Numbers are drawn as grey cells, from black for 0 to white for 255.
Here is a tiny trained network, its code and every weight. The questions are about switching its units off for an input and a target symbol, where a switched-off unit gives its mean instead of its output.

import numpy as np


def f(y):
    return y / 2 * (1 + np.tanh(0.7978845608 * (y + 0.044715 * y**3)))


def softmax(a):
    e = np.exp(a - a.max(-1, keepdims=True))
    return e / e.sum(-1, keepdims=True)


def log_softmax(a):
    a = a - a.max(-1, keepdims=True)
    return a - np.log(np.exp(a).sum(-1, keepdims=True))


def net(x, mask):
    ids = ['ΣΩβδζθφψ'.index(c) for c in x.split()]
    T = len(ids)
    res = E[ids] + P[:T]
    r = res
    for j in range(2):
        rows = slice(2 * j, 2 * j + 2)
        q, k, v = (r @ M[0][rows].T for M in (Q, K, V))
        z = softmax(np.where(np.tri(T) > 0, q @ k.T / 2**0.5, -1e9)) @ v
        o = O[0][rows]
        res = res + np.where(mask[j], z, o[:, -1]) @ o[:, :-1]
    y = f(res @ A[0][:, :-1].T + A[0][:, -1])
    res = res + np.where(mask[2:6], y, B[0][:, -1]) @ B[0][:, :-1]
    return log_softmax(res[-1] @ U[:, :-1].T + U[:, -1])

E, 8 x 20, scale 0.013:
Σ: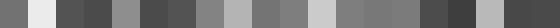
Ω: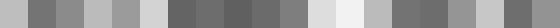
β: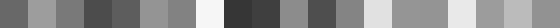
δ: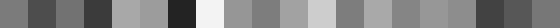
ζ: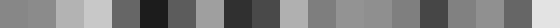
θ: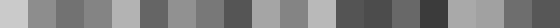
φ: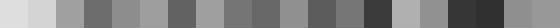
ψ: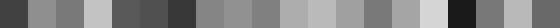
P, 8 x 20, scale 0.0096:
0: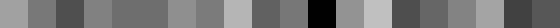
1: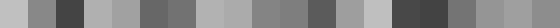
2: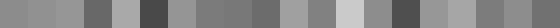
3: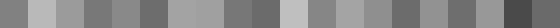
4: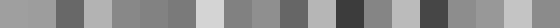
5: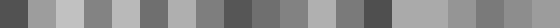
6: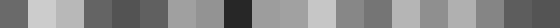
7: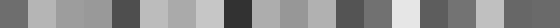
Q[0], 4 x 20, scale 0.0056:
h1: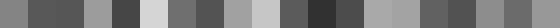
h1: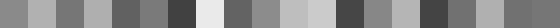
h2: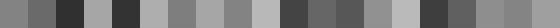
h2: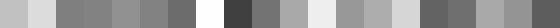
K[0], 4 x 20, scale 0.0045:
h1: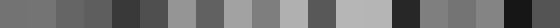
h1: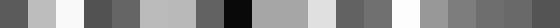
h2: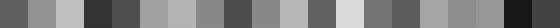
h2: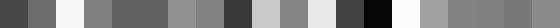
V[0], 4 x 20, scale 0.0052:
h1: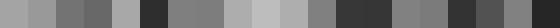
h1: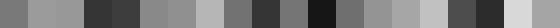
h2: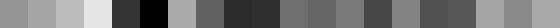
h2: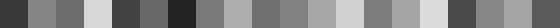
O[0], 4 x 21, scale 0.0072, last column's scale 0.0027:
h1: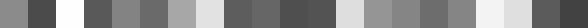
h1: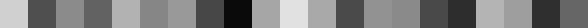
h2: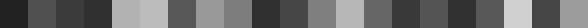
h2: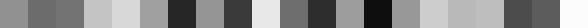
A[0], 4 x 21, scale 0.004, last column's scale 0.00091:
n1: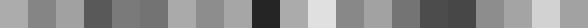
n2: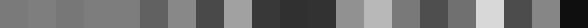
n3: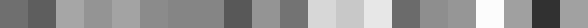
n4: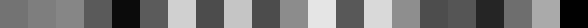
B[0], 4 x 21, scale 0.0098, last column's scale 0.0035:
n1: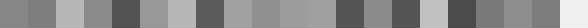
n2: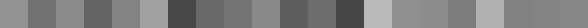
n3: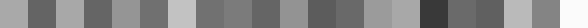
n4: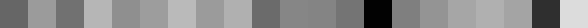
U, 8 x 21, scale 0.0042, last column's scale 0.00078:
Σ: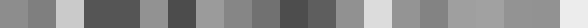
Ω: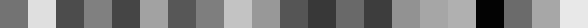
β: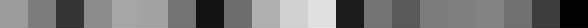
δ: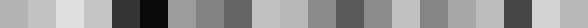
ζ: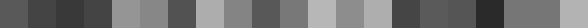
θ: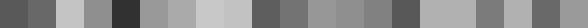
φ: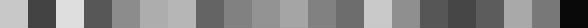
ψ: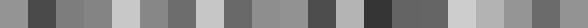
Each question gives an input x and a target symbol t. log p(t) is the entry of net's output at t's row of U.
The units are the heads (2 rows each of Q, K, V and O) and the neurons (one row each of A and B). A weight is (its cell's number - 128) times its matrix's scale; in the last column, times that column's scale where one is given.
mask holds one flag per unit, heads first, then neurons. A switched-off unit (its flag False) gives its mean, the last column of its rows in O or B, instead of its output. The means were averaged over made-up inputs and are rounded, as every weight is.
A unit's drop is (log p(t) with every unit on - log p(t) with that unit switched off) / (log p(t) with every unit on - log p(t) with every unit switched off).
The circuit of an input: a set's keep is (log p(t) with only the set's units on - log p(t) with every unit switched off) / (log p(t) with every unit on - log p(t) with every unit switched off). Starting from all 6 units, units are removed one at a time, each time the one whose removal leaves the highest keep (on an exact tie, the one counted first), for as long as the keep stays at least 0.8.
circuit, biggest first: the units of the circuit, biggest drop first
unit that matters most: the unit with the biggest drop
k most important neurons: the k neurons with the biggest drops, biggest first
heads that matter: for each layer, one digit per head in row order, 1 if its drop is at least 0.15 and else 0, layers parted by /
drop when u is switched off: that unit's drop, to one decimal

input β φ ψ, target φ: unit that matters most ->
h1
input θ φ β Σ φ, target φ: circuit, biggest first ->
(h1; h2)
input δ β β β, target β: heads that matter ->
10
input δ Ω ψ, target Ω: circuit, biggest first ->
(h1; h2)
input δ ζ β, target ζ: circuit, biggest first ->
(h2; h1)
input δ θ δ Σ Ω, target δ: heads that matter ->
01
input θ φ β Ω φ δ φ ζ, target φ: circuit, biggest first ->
(h1; h2; n3)
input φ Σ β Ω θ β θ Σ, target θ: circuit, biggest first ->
(h2; h1; n4)
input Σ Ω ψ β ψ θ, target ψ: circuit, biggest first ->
(h2; h1)
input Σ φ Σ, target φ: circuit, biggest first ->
(h1; n3)
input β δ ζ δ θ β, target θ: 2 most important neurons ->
(n4; n1)
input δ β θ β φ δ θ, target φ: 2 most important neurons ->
(n3; n1)
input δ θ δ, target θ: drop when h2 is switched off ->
0.8
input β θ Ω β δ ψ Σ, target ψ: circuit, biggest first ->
(h2)
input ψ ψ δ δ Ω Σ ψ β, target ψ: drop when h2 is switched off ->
1.0
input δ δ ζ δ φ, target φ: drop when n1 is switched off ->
0.1
